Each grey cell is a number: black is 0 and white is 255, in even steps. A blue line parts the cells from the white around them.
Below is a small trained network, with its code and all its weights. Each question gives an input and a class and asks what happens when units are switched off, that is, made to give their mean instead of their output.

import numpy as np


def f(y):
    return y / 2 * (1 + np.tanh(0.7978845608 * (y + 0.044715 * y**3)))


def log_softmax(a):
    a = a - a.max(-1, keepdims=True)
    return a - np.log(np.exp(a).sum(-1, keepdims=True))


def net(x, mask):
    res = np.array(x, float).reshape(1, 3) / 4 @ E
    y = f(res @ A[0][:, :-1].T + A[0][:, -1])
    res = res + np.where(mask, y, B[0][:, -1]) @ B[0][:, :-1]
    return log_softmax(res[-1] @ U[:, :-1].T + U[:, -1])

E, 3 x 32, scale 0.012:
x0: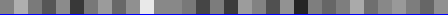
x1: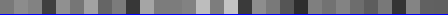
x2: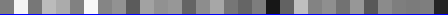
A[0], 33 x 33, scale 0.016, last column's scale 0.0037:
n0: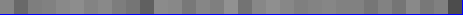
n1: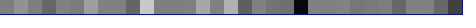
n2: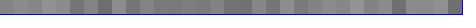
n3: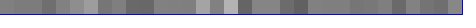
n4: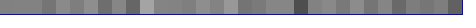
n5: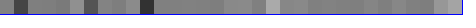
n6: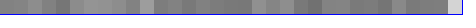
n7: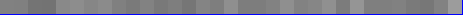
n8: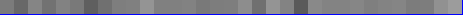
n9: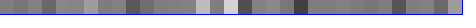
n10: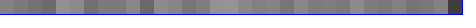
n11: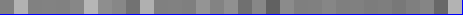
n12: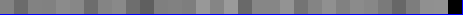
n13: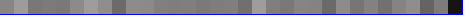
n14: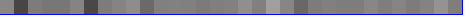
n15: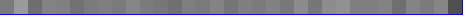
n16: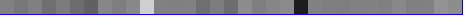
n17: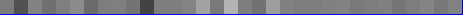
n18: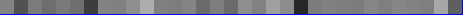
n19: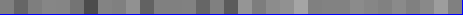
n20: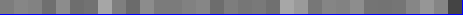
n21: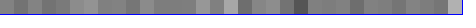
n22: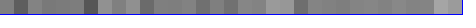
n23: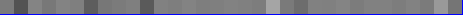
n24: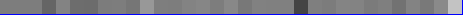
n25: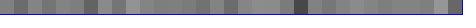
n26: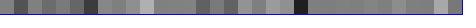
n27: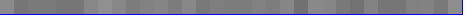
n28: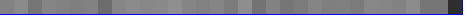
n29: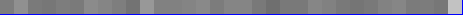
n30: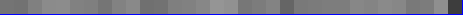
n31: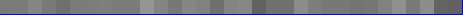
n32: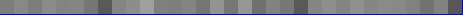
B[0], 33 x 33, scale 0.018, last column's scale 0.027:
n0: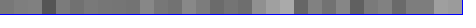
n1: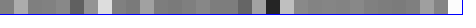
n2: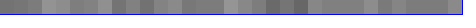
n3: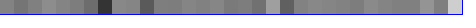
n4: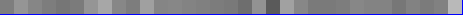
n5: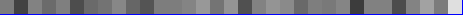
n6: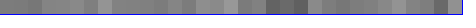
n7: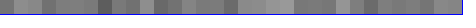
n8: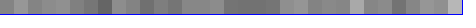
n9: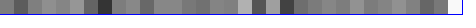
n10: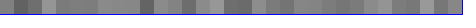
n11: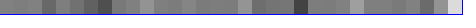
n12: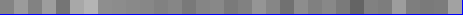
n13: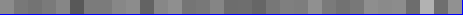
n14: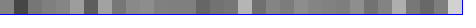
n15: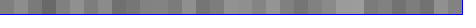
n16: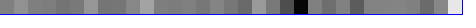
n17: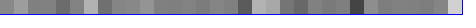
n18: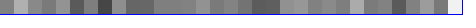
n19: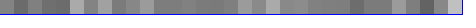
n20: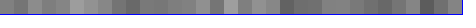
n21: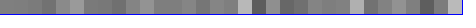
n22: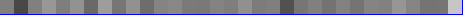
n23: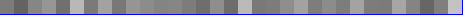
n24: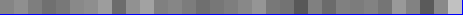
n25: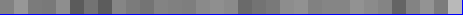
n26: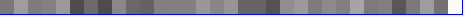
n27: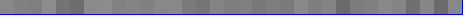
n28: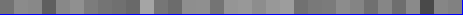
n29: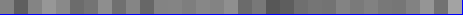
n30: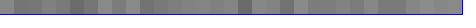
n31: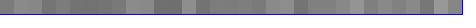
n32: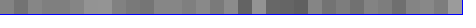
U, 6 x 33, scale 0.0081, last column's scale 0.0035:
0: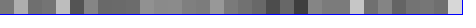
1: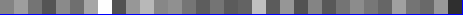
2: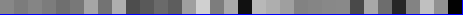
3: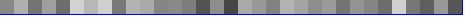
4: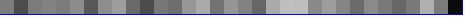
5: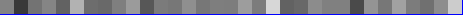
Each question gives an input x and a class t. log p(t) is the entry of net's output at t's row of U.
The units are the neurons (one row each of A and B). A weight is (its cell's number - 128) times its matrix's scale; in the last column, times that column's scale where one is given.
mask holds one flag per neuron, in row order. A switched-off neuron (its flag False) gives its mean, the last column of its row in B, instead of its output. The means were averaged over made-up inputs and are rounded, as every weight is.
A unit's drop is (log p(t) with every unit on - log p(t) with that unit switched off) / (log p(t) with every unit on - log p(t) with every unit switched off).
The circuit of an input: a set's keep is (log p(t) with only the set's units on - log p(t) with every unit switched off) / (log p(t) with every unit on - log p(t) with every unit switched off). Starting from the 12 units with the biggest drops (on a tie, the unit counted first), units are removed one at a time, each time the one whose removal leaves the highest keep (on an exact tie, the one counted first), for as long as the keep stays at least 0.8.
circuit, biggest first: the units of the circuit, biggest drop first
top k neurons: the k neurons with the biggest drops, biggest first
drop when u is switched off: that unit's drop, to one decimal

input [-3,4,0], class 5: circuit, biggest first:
n26; n18
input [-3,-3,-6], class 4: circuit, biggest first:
n16
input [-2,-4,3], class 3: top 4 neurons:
n5; n26; n9; n18
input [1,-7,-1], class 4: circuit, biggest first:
n16; n11
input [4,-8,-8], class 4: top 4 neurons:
n5; n19; n26; n14
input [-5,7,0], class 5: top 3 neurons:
n9; n26; n18
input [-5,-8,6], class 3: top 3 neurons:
n5; n9; n26
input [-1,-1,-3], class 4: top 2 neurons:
n9; n16
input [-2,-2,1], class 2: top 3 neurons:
n9; n14; n23
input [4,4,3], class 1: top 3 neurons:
n1; n26; n18
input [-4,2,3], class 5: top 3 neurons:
n26; n18; n1
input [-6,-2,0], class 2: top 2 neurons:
n9; n5
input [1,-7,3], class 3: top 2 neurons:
n5; n9
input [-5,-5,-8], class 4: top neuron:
n5
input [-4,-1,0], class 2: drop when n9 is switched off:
0.6
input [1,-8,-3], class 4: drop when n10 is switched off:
0.0
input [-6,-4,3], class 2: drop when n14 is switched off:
0.1
